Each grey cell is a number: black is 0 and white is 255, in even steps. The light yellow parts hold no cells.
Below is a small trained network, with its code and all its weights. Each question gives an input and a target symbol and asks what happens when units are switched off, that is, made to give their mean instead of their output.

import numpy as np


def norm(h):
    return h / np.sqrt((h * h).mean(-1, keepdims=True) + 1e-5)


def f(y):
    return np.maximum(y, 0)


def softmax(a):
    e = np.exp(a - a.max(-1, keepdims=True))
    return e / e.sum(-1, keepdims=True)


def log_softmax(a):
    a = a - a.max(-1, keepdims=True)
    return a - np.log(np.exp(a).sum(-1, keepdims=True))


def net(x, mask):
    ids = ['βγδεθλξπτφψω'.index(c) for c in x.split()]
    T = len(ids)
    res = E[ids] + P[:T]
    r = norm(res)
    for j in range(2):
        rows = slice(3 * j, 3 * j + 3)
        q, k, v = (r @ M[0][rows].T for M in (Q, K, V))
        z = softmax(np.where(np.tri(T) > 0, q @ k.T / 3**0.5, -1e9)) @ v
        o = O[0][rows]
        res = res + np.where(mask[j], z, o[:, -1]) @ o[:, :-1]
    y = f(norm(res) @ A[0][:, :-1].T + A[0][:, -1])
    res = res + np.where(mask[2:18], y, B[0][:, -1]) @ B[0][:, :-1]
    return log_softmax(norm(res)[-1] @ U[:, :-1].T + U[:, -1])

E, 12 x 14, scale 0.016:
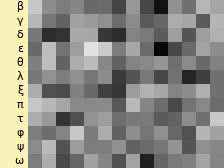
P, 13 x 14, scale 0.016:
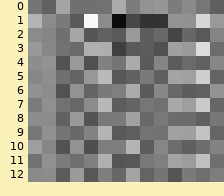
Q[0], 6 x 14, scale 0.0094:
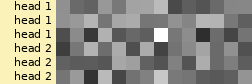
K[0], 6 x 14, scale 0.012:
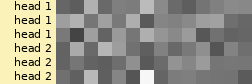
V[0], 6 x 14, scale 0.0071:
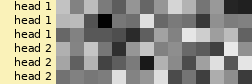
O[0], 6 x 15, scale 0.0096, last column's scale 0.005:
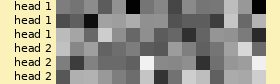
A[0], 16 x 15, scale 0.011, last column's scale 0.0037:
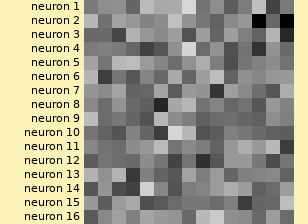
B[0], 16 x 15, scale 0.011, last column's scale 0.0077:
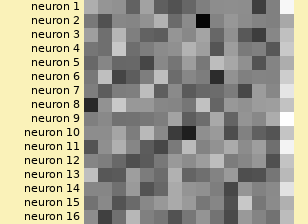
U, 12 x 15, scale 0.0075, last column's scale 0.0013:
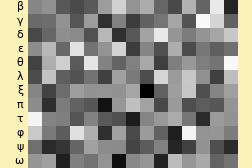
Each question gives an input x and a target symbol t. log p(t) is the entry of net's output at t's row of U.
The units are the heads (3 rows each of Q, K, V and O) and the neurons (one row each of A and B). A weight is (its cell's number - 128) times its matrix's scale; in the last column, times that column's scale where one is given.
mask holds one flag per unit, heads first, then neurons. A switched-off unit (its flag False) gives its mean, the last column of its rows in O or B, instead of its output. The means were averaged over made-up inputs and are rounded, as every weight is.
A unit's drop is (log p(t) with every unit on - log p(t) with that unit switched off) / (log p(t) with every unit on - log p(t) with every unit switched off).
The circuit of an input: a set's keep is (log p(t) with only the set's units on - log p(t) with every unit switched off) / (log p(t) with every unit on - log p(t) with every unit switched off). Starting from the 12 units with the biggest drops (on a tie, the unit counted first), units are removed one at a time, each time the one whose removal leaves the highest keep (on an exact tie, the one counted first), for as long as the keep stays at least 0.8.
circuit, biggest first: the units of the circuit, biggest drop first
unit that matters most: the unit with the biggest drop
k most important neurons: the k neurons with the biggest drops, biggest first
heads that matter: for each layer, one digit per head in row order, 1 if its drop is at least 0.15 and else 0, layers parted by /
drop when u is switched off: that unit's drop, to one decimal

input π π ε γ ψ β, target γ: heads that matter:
00
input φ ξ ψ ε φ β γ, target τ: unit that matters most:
head 2
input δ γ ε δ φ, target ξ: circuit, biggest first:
(head 1; neuron 2)
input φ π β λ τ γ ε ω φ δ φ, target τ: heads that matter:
11
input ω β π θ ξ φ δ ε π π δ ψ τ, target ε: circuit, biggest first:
(head 2; head 1)
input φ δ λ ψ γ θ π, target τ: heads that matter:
01
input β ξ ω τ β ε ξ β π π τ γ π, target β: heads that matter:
01
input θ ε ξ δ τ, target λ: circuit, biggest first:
(head 2; head 1)
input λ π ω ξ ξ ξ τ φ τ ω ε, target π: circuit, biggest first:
(head 1; neuron 13)
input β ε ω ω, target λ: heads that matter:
00
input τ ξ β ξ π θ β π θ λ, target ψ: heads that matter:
00
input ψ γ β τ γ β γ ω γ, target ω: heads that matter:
01
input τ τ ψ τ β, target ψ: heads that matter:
10
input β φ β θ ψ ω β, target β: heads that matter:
01
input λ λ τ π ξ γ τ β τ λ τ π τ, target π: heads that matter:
11
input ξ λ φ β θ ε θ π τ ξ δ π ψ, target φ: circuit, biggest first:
(head 1)
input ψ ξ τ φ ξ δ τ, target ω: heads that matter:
01
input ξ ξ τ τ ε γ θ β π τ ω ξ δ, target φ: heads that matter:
10
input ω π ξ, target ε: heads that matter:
11
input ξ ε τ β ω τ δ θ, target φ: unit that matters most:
neuron 16
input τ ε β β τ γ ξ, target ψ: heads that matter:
10
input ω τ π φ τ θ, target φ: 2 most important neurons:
(neuron 16; neuron 14)
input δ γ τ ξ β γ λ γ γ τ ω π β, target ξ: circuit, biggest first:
(head 1; neuron 2; head 2)
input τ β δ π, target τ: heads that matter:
00
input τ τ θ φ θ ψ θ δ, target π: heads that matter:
00
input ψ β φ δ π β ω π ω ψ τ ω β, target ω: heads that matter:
01
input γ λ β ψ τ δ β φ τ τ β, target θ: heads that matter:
00
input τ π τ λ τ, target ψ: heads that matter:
10
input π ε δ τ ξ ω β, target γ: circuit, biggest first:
(head 1)
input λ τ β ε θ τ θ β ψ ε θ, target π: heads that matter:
11
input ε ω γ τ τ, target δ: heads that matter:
11
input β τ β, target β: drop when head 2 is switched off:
0.2
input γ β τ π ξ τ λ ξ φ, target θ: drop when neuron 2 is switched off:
0.0
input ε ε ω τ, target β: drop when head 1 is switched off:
0.2
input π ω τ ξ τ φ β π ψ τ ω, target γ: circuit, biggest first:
(head 2)
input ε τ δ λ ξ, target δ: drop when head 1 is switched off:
0.1
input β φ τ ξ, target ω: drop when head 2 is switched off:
0.1
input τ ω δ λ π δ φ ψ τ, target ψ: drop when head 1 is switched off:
1.1
